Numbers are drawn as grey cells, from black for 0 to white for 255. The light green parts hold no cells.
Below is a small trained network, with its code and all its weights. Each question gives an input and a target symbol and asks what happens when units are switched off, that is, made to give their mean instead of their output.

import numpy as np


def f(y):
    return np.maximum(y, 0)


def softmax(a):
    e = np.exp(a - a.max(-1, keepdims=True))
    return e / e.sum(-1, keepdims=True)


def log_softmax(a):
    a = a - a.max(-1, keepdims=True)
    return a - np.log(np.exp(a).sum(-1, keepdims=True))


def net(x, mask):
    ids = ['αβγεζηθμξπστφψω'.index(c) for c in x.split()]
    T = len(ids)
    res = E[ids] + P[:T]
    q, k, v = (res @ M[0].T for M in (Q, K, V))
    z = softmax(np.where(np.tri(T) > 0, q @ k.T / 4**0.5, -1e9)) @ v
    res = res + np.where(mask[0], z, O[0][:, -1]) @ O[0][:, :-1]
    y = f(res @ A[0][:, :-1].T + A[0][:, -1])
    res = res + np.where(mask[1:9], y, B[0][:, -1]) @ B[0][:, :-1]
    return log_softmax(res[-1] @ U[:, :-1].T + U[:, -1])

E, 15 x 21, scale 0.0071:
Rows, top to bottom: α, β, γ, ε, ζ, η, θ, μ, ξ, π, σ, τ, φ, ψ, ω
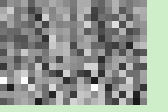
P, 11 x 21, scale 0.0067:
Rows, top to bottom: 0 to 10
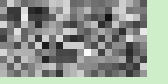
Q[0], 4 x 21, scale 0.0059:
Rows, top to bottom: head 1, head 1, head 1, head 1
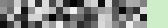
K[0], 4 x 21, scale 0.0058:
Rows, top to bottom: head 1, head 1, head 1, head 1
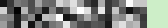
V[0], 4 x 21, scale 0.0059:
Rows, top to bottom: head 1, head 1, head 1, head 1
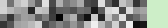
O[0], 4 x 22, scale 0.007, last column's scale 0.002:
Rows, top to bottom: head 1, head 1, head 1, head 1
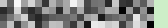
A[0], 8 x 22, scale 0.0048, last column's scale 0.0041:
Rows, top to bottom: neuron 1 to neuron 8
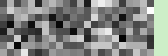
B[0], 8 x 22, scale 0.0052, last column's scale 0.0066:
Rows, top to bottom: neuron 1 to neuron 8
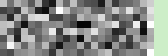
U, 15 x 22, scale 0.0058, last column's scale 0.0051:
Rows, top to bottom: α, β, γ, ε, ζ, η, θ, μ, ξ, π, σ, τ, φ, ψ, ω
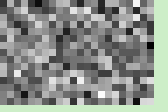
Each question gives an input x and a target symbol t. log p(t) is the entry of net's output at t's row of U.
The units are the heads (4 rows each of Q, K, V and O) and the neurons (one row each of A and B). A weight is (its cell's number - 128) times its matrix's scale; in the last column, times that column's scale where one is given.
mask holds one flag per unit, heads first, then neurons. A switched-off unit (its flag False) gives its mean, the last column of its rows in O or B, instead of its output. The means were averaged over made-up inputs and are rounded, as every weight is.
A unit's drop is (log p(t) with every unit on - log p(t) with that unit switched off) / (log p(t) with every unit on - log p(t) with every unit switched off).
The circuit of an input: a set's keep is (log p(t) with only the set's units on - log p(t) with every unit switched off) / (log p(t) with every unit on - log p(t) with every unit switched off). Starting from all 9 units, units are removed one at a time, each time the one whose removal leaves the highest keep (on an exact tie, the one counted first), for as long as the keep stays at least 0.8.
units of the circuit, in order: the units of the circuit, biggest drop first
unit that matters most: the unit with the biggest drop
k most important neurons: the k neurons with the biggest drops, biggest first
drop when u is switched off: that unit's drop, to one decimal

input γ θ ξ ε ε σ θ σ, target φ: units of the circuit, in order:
neuron 5; head 1
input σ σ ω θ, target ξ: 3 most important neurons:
neuron 3; neuron 8; neuron 2
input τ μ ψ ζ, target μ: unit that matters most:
neuron 6
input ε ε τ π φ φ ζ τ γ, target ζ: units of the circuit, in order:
head 1; neuron 7
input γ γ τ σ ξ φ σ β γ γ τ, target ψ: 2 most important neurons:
neuron 4; neuron 1
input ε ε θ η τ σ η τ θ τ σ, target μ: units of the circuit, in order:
neuron 6; head 1
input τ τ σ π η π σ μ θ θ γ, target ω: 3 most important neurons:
neuron 4; neuron 1; neuron 6
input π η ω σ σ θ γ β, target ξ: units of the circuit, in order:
neuron 3; head 1; neuron 8
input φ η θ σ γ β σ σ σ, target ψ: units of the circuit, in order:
head 1; neuron 4
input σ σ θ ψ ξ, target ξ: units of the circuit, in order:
head 1; neuron 3; neuron 8
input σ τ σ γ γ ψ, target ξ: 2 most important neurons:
neuron 3; neuron 8
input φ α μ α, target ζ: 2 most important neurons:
neuron 7; neuron 1
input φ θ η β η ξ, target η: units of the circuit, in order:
head 1; neuron 7
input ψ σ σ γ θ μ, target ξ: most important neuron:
neuron 3
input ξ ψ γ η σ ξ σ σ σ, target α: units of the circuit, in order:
head 1; neuron 4
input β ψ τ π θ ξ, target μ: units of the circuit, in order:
head 1; neuron 6
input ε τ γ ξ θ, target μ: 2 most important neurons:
neuron 6; neuron 1
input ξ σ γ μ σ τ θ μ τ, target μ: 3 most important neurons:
neuron 6; neuron 1; neuron 4
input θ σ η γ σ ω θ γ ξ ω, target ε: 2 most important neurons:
neuron 4; neuron 7
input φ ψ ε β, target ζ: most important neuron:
neuron 7
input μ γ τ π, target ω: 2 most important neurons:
neuron 1; neuron 4
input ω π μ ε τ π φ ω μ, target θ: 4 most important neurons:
neuron 7; neuron 1; neuron 5; neuron 4
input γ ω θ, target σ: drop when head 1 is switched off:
1.0
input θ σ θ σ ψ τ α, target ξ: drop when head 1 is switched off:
1.5
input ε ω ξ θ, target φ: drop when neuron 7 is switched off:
-0.1
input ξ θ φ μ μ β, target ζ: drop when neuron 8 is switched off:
0.0
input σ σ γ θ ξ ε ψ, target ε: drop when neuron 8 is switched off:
-0.1
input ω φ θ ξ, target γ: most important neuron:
neuron 1
